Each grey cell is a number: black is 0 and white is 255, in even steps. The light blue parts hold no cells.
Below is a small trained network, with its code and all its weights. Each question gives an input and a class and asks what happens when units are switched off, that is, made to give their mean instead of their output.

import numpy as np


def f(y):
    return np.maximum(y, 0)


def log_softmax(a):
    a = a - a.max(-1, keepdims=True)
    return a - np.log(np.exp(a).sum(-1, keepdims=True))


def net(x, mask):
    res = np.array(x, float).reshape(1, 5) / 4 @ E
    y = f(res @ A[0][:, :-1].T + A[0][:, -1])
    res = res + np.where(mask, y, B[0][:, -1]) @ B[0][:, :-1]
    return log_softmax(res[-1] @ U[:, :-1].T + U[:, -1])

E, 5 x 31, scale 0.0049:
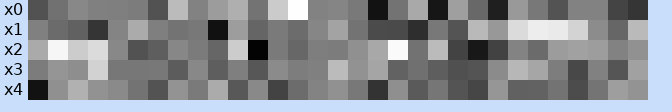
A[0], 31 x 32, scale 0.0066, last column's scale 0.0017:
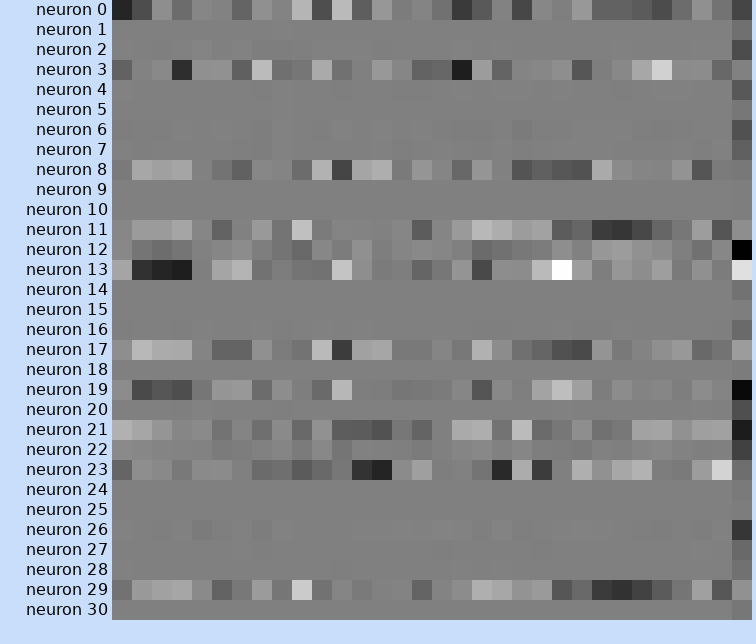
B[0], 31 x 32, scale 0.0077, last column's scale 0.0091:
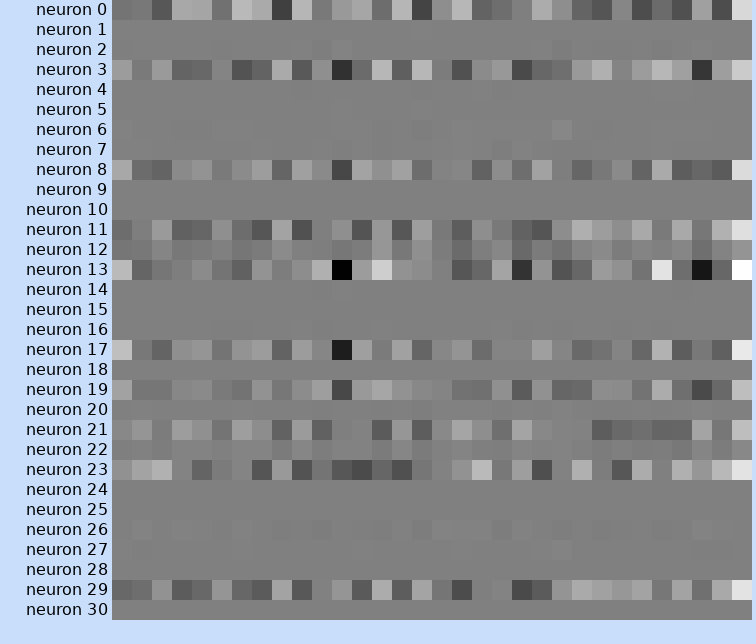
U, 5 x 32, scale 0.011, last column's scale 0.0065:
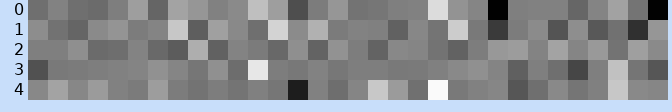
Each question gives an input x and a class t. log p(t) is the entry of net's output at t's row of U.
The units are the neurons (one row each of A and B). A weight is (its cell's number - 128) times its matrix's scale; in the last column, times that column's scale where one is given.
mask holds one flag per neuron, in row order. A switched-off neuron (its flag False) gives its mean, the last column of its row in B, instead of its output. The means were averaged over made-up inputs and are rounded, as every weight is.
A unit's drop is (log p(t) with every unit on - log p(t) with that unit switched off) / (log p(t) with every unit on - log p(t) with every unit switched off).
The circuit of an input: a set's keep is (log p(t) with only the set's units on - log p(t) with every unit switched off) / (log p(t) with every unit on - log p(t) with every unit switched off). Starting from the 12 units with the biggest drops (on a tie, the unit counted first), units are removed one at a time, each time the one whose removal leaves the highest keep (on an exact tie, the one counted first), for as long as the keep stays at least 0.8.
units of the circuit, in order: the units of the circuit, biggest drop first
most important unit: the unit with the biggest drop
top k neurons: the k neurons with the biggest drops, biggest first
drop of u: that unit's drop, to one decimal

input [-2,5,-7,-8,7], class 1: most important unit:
neuron 0
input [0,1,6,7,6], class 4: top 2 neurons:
[neuron 13; neuron 23]
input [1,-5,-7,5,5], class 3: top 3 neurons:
[neuron 13; neuron 17; neuron 8]
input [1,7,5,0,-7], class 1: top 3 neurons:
[neuron 11; neuron 29; neuron 8]
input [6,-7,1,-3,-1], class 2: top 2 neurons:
[neuron 11; neuron 29]
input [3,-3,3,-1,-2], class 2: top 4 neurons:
[neuron 11; neuron 0; neuron 29; neuron 13]
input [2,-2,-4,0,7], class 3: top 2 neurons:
[neuron 13; neuron 17]
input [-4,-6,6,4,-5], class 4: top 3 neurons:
[neuron 21; neuron 13; neuron 3]
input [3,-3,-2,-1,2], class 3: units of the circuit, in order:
[neuron 13; neuron 0; neuron 17; neuron 8]
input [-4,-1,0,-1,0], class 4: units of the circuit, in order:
[neuron 3; neuron 13]
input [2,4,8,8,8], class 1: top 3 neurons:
[neuron 8; neuron 17; neuron 11]
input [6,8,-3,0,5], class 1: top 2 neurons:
[neuron 0; neuron 11]
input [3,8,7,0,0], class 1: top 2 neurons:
[neuron 8; neuron 17]
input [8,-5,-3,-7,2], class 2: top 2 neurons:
[neuron 29; neuron 11]
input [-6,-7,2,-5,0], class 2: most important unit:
neuron 29
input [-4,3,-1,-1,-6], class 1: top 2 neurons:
[neuron 13; neuron 11]
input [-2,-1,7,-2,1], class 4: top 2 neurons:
[neuron 21; neuron 13]
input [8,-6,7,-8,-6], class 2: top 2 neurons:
[neuron 11; neuron 29]
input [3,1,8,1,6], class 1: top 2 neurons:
[neuron 17; neuron 8]
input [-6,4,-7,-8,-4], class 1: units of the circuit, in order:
[neuron 13]
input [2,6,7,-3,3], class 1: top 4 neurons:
[neuron 17; neuron 8; neuron 11; neuron 29]
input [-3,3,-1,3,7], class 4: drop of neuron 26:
0.0
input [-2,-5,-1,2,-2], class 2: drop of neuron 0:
0.1
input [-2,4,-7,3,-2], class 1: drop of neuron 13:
0.2
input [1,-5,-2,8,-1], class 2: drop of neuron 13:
0.3
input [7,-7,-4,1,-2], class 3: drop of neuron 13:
0.3
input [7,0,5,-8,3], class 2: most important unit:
neuron 3
